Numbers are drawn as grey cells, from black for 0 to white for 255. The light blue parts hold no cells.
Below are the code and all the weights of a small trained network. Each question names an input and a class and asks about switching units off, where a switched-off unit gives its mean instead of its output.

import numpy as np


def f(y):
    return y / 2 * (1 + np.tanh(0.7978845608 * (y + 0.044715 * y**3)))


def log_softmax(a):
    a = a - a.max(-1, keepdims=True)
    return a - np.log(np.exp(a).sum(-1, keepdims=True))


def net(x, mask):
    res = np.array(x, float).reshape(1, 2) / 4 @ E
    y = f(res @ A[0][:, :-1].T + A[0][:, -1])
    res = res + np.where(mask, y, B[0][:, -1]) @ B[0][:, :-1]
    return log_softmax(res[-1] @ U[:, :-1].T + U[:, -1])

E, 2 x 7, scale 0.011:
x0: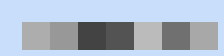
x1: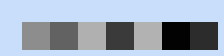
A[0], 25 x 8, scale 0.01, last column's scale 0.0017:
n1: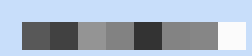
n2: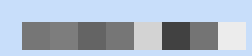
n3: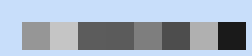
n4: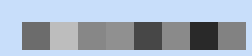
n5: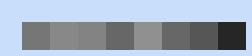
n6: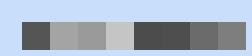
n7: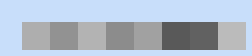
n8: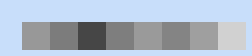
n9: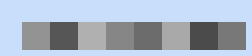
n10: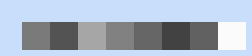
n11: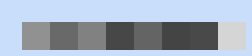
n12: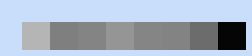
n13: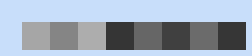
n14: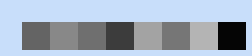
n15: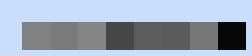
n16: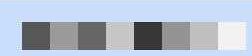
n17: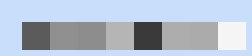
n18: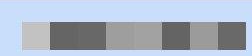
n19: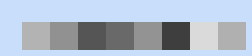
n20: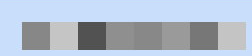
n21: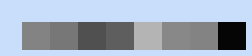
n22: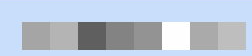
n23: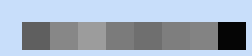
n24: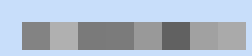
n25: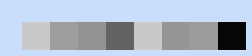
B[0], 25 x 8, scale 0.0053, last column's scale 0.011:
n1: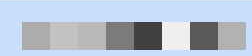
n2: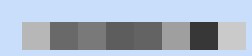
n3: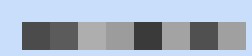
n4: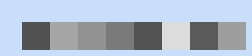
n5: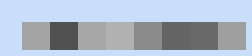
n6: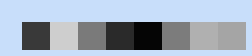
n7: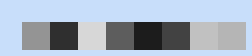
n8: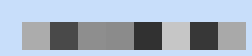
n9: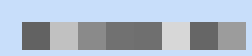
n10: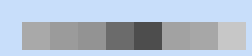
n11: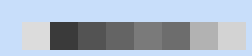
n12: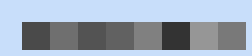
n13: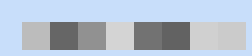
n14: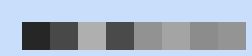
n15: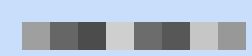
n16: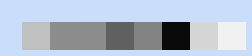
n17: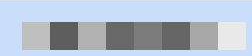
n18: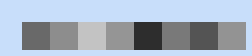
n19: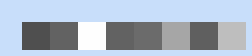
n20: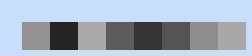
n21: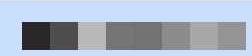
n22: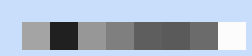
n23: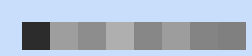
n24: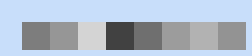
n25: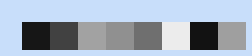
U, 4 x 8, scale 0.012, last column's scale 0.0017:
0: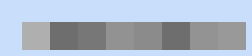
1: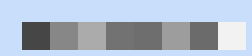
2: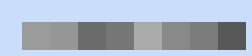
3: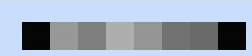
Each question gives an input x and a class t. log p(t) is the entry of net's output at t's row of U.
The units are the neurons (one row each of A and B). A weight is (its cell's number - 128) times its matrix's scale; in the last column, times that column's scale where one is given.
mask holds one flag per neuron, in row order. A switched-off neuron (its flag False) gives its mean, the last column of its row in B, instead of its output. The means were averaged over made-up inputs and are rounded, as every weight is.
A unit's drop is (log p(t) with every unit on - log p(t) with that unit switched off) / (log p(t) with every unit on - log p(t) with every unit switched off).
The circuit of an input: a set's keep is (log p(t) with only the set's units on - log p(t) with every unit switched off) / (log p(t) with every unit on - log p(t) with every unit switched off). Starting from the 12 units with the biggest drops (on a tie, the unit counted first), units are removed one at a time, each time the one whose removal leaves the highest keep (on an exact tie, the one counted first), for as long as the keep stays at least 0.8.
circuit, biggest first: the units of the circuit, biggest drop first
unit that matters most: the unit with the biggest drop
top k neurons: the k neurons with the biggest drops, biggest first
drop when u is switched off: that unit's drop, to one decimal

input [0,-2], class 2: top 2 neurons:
[n7; n13]
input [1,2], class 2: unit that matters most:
n22
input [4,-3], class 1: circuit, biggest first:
[n11; n13]
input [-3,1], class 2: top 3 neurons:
[n19; n25; n3]
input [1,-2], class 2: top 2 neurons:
[n7; n13]
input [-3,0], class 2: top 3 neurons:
[n19; n25; n3]
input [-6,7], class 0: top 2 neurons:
[n11; n13]
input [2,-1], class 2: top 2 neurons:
[n7; n6]
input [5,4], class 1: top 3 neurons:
[n19; n16; n25]
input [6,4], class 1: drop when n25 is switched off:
0.2
